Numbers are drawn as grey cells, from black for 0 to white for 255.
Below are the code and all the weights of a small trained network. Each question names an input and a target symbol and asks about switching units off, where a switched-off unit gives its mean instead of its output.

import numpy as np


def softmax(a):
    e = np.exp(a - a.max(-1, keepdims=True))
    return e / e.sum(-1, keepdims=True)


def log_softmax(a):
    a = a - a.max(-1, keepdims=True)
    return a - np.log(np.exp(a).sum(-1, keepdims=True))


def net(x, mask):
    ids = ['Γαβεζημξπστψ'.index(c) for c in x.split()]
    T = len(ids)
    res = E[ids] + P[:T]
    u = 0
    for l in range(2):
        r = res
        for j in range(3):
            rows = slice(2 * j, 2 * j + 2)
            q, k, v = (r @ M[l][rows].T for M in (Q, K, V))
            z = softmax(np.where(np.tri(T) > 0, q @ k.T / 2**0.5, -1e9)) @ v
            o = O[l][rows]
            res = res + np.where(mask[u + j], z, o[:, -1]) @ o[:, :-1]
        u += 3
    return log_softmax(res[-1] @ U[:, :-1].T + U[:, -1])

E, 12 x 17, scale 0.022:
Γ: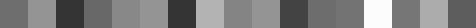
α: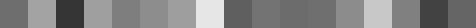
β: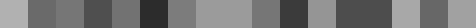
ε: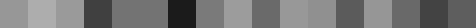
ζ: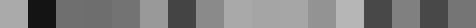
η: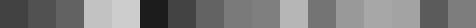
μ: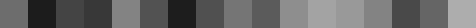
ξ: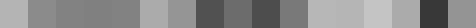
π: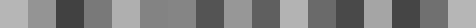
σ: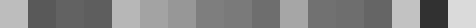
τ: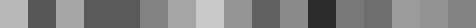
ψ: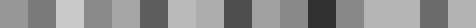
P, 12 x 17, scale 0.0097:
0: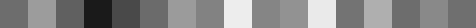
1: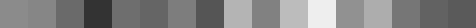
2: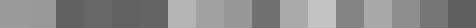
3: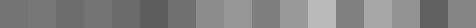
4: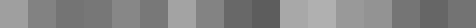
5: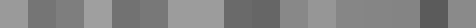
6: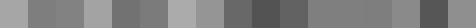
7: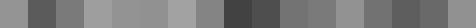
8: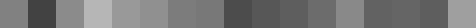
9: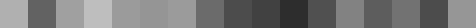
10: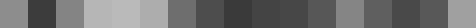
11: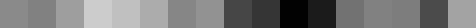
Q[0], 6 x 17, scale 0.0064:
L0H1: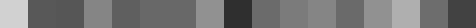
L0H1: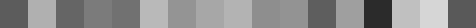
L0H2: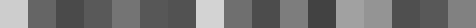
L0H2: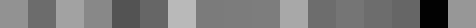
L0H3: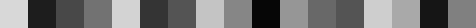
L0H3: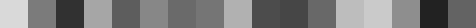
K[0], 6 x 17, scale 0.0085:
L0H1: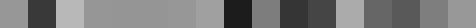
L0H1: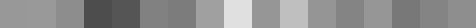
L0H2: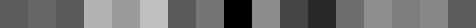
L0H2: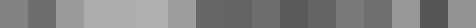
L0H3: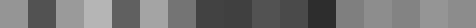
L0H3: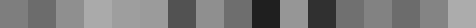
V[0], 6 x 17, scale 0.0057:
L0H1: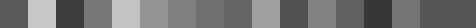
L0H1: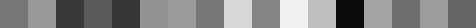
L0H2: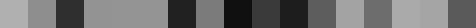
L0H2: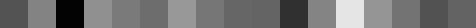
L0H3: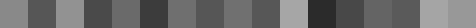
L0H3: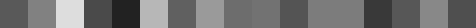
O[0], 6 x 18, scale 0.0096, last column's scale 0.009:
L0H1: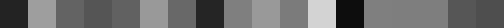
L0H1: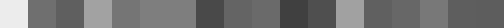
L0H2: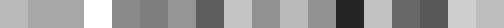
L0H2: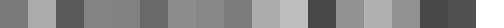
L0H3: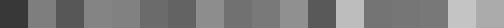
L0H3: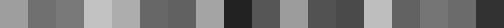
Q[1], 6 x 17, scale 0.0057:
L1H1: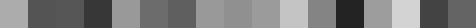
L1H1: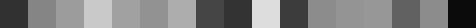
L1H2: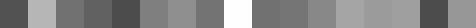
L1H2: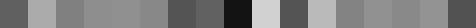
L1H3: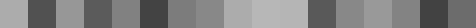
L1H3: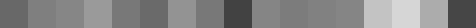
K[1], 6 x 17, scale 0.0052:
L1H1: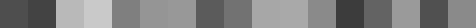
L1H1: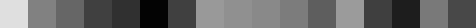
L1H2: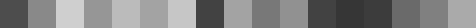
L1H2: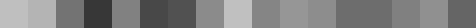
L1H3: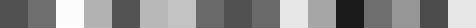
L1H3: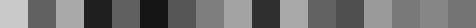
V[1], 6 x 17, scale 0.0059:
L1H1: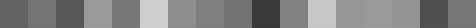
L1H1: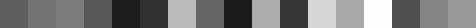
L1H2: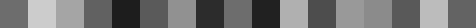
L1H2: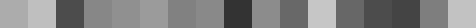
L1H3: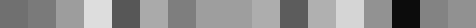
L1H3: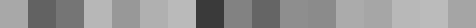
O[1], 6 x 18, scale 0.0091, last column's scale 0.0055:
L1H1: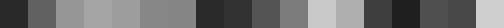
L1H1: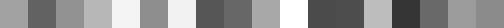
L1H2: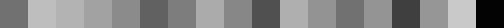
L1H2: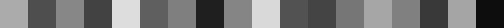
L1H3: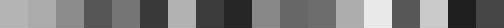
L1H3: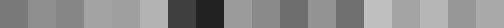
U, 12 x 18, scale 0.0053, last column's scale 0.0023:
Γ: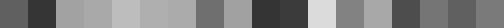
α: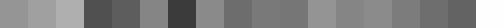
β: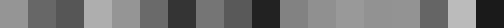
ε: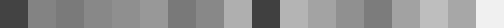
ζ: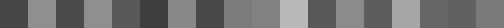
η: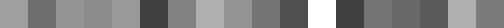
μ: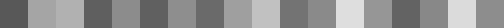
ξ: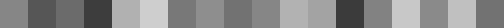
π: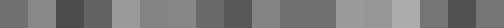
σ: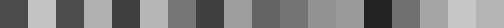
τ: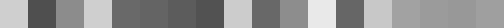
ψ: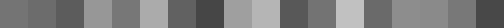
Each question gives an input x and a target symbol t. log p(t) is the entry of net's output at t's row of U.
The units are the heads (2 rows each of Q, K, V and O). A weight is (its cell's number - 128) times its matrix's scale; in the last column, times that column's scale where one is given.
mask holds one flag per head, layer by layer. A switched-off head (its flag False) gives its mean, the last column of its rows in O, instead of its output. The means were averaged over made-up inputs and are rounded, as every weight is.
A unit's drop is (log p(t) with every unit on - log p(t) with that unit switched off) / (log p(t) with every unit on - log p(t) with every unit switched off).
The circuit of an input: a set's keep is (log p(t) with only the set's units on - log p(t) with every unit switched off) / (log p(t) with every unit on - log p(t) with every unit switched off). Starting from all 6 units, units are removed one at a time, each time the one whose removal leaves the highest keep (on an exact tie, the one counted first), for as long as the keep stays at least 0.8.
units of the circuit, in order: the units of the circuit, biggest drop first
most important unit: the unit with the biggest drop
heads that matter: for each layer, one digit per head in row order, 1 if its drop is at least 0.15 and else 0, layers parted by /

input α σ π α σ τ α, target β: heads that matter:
001 / 001
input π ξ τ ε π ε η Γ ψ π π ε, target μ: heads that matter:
011 / 000
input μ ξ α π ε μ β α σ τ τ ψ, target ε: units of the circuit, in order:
[L0H1 L1H2]
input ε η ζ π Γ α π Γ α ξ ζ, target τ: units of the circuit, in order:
[L0H2 L1H3]
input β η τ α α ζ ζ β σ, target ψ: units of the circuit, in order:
[L1H2 L1H1]
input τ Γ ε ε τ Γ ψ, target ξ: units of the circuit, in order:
[L1H1 L0H1]
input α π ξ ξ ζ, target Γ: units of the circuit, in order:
[L1H1]
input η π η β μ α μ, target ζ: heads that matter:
010 / 001
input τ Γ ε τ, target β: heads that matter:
101 / 000
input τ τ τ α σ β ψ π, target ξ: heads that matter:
110 / 100
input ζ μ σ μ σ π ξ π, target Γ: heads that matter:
110 / 100
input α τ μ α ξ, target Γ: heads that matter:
000 / 100
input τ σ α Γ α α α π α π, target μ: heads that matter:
001 / 011
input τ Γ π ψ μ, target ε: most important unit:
L0H1
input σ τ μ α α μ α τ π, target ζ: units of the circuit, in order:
[L1H3 L0H2 L0H1]
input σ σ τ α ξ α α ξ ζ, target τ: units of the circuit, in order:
[L0H3 L1H3]
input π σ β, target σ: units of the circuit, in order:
[L1H3 L1H1]
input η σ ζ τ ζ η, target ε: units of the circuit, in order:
[L1H2 L1H3]
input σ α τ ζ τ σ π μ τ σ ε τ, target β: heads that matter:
001 / 000
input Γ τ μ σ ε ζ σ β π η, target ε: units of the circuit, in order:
[L0H1]
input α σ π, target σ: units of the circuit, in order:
[L0H3 L1H1]
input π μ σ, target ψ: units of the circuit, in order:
[L1H2 L0H1 L1H1]
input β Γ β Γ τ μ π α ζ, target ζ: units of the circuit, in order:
[L0H1 L1H3 L0H2]
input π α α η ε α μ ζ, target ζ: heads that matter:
010 / 001
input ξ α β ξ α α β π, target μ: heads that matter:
001 / 010
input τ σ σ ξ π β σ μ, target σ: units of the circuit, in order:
[L1H1 L1H3]
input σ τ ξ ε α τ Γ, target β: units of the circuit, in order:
[L0H3]
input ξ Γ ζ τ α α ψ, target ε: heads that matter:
100 / 010
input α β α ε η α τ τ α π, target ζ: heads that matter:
011 / 001
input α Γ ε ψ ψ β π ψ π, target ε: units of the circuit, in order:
[L0H1 L1H2]
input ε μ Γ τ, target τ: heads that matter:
110 / 101
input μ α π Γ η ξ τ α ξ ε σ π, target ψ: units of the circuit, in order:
[L1H2 L0H3]
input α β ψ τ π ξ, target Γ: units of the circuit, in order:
[L1H1 L0H2]
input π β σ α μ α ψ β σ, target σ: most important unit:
L1H1
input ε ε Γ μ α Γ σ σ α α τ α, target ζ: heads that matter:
111 / 010
